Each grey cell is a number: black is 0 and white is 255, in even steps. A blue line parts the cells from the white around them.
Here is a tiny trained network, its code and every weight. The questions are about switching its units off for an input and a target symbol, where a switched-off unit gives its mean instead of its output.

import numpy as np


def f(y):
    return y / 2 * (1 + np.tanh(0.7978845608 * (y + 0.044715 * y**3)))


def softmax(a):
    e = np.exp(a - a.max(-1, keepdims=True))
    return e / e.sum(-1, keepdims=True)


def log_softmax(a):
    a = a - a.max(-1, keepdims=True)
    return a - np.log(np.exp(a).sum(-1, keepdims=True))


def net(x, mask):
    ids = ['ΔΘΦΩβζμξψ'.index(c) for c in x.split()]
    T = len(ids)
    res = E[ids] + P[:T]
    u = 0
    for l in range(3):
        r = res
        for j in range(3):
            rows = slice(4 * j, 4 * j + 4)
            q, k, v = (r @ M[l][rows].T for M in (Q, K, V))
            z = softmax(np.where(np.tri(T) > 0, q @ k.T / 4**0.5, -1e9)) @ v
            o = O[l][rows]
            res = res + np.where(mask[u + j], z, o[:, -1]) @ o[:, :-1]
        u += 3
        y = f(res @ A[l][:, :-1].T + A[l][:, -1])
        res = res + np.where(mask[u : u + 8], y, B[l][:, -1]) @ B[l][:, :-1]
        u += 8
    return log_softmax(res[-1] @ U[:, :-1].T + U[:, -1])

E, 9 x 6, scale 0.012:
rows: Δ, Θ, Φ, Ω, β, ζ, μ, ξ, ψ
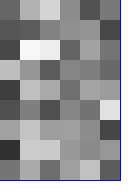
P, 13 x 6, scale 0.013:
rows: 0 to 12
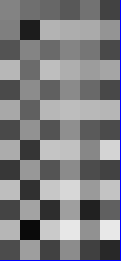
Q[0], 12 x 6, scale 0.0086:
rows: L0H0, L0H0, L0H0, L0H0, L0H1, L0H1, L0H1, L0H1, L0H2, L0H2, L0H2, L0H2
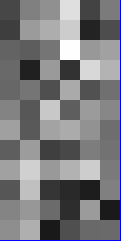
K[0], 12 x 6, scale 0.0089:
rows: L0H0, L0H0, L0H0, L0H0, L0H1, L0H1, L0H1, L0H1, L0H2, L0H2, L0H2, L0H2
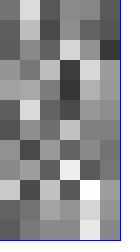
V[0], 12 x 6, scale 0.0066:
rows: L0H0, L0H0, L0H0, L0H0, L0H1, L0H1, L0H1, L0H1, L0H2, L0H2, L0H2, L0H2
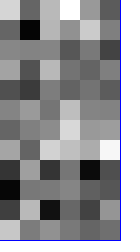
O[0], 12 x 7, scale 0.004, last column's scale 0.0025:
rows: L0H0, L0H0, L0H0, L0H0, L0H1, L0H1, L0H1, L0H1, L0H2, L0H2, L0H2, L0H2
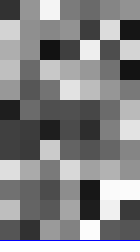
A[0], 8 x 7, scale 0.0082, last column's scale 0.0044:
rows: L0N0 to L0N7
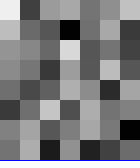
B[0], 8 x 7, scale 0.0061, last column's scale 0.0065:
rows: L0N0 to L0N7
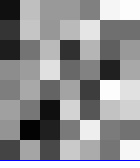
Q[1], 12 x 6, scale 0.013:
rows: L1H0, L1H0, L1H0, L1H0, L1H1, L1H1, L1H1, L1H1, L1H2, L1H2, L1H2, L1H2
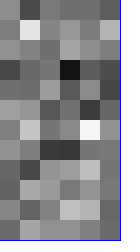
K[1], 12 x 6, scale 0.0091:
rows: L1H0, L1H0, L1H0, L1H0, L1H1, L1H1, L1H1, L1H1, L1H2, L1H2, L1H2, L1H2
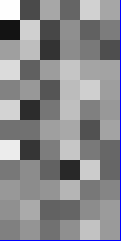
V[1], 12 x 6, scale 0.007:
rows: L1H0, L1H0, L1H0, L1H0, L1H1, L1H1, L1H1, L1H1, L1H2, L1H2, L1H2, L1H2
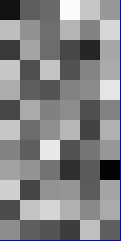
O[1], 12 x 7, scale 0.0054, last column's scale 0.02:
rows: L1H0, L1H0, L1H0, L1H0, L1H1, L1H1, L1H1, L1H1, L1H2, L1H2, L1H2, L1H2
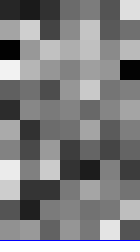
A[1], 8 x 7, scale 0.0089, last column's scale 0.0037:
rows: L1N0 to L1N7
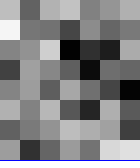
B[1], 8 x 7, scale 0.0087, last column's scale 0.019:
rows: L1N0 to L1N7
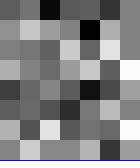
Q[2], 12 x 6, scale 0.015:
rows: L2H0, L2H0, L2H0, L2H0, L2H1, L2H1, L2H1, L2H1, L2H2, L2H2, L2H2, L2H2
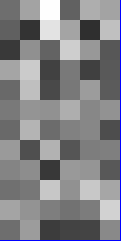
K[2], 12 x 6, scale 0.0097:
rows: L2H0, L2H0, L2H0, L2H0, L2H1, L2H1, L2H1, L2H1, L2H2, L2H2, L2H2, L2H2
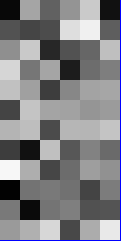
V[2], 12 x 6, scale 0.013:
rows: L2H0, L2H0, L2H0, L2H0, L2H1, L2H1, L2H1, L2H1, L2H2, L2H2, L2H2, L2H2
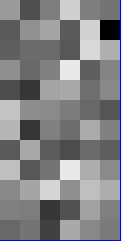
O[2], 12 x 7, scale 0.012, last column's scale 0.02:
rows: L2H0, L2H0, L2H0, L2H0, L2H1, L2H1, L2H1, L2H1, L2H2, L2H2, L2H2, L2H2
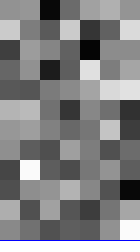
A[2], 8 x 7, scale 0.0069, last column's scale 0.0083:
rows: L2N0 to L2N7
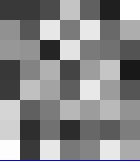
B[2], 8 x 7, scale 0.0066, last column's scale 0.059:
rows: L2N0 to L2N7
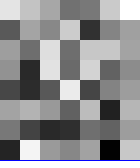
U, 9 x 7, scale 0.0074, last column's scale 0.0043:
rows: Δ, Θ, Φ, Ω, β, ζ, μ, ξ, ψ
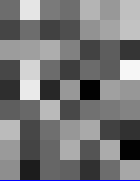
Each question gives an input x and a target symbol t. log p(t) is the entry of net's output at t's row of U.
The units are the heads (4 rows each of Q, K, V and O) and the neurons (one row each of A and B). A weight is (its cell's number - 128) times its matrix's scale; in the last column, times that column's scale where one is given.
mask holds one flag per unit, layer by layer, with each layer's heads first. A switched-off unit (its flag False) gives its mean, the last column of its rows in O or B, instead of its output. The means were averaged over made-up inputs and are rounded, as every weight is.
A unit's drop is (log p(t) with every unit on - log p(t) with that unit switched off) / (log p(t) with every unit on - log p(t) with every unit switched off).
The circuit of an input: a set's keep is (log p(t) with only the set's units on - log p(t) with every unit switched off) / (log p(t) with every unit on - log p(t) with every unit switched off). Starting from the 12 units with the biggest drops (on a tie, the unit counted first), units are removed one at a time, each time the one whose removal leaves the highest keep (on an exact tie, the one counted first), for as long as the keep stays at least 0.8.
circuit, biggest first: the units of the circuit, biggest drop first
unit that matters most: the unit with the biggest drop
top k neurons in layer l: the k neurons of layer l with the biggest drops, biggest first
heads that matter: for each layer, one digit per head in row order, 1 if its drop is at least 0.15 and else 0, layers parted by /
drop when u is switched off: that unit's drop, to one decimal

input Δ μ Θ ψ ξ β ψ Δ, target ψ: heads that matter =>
100 / 100 / 101
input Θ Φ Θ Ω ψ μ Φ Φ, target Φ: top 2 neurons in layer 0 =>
[L0N5; L0N0]
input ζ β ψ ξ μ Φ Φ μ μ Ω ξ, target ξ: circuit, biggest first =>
[L2N7]
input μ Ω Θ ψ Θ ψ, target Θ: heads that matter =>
000 / 000 / 111
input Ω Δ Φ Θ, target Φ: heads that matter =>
000 / 000 / 100
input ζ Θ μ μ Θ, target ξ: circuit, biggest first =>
[L2N7; L2H1]
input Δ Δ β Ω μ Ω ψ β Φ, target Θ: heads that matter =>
000 / 011 / 100
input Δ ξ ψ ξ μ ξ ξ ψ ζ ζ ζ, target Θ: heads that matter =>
000 / 011 / 100
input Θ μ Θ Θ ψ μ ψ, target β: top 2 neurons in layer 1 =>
[L1N4; L1N6]
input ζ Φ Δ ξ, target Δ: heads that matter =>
000 / 100 / 110
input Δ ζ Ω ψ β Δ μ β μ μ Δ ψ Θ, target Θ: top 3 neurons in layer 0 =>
[L0N4; L0N5; L0N7]
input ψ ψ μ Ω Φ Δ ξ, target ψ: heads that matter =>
100 / 100 / 010
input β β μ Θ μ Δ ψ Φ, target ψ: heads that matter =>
000 / 100 / 101
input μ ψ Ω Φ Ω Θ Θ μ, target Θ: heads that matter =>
000 / 000 / 111
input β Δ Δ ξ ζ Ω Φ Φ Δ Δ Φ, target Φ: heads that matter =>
000 / 101 / 111
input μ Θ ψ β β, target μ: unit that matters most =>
L0H1
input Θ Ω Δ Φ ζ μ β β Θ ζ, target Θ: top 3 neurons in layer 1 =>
[L1N6; L1N4; L1N3]
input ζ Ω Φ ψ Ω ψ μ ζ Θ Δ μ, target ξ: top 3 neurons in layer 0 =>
[L0N5; L0N1; L0N7]
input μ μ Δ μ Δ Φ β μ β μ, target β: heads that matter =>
000 / 000 / 111
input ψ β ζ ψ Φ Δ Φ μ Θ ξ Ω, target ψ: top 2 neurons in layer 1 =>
[L1N3; L1N6]
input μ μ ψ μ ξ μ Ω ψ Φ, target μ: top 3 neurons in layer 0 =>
[L0N0; L0N2; L0N6]
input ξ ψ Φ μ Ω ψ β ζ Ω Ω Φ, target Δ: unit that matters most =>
L2H2
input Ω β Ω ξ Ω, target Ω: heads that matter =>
011 / 111 / 111
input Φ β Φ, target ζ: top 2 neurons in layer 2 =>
[L2N3; L2N7]
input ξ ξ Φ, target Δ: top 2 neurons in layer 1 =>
[L1N6; L1N4]
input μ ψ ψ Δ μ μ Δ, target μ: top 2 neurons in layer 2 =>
[L2N7; L2N4]
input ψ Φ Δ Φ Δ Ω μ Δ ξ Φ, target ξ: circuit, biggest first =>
[L2H1]
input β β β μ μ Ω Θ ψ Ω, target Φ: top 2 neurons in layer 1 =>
[L1N3; L1N4]
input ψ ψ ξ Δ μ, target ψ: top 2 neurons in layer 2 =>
[L2N7; L2N5]
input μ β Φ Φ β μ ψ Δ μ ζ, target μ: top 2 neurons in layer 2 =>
[L2N5; L2N7]
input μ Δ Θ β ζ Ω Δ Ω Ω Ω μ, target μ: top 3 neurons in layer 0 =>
[L0N0; L0N2; L0N6]
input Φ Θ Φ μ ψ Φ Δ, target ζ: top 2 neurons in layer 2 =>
[L2N3; L2N7]
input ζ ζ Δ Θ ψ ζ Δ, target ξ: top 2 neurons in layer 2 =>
[L2N7; L2N5]
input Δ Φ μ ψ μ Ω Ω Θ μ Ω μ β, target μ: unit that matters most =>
L1N4
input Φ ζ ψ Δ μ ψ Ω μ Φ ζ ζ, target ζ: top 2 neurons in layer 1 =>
[L1N2; L1N5]
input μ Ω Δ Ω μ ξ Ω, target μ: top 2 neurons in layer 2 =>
[L2N7; L2N4]
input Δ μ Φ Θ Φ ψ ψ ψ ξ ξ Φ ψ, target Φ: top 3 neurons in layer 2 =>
[L2N7; L2N5; L2N2]
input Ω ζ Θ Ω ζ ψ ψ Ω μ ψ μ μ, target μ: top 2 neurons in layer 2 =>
[L2N5; L2N7]
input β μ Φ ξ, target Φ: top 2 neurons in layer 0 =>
[L0N0; L0N7]
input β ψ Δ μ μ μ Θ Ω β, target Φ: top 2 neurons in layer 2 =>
[L2N0; L2N7]
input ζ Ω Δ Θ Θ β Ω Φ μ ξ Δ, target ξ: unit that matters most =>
L1N3
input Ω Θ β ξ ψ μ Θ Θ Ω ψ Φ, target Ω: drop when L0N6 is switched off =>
0.2
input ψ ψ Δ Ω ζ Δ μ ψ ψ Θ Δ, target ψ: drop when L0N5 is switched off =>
-0.1
